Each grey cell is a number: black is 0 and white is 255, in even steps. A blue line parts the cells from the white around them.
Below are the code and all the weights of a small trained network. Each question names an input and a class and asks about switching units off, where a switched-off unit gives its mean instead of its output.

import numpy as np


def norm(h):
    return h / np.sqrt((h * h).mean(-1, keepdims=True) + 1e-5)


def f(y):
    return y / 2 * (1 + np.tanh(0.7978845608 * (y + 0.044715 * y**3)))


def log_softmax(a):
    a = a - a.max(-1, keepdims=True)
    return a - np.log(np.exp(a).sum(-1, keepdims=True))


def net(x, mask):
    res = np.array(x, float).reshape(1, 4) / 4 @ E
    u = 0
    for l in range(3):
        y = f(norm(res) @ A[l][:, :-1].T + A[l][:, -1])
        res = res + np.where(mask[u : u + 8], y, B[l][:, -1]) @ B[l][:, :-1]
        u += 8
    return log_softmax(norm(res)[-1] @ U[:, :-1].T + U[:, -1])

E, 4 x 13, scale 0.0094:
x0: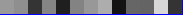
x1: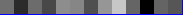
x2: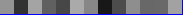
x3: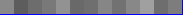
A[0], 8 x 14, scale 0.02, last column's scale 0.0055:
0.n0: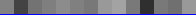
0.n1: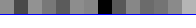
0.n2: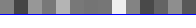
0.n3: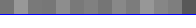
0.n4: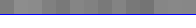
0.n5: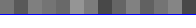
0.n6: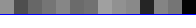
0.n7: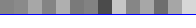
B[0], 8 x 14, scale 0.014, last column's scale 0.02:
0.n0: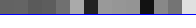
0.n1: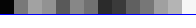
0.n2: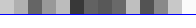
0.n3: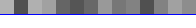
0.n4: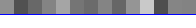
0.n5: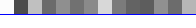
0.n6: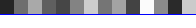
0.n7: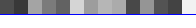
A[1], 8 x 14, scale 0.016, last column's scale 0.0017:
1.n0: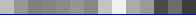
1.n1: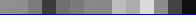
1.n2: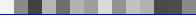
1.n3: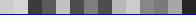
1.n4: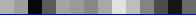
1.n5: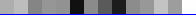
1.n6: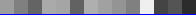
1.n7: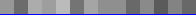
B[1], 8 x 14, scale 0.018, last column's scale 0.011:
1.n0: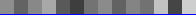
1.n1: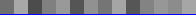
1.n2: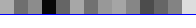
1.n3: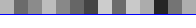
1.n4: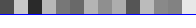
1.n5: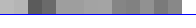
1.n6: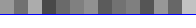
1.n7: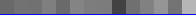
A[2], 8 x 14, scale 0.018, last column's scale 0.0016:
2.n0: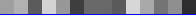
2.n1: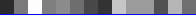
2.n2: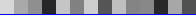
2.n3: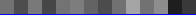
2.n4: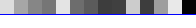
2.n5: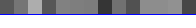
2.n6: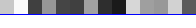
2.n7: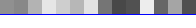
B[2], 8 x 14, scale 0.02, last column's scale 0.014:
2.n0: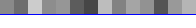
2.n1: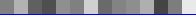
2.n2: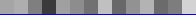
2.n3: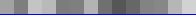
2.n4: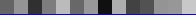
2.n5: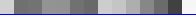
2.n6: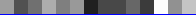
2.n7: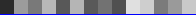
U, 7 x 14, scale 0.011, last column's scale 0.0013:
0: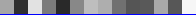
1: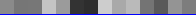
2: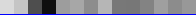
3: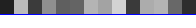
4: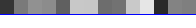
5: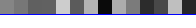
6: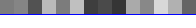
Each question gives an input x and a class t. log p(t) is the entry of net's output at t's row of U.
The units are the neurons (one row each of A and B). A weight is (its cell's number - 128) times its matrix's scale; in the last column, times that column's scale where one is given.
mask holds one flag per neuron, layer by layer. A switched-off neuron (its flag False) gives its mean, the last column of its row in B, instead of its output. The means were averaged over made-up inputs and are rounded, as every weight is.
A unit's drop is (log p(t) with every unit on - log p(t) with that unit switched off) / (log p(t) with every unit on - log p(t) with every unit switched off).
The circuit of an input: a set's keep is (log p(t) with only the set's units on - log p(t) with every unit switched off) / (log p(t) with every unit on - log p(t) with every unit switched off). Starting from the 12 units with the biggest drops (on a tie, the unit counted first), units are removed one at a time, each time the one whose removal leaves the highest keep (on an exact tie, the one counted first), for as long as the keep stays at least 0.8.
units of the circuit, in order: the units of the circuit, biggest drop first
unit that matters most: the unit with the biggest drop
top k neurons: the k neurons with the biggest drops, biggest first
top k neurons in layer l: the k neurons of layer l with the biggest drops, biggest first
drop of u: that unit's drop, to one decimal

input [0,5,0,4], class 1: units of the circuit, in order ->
(0.n2, 1.n3)
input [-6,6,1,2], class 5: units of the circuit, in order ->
(0.n2, 2.n4)
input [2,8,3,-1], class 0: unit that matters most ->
0.n6
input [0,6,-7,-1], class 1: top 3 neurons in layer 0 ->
(0.n1, 0.n2, 0.n7)
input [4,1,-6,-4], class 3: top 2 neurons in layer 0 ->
(0.n2, 0.n1)
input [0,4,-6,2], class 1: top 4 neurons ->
(0.n1, 0.n2, 0.n7, 1.n3)
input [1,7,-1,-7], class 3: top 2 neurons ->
(0.n6, 0.n1)
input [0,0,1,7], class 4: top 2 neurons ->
(0.n2, 1.n2)
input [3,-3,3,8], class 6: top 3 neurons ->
(0.n7, 0.n6, 0.n0)
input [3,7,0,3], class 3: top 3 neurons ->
(0.n1, 0.n6, 1.n4)
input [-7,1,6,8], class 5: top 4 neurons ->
(0.n2, 0.n6, 1.n4, 2.n4)
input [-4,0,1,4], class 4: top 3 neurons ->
(0.n7, 0.n0, 1.n2)
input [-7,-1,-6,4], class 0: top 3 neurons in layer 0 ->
(0.n1, 0.n7, 0.n0)
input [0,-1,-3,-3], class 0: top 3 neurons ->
(0.n1, 0.n2, 0.n0)
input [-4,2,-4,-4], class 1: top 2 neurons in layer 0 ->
(0.n1, 0.n2)
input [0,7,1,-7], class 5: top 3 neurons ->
(0.n2, 0.n0, 0.n7)
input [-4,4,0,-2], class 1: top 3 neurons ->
(0.n1, 0.n2, 1.n3)
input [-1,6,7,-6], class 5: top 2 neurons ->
(0.n2, 0.n7)
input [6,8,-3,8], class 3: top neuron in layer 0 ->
(0.n1)
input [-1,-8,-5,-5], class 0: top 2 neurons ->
(0.n1, 0.n2)
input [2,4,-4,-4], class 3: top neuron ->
(0.n1)
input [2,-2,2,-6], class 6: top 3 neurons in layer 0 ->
(0.n7, 0.n0, 0.n6)
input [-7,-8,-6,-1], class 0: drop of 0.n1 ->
1.1
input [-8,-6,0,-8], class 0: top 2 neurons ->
(0.n1, 1.n0)
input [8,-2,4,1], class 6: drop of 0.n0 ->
0.1
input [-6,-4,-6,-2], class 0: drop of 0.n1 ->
1.2
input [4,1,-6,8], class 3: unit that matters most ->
0.n2
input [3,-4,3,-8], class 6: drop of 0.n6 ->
0.1
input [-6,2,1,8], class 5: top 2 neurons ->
(0.n2, 0.n7)
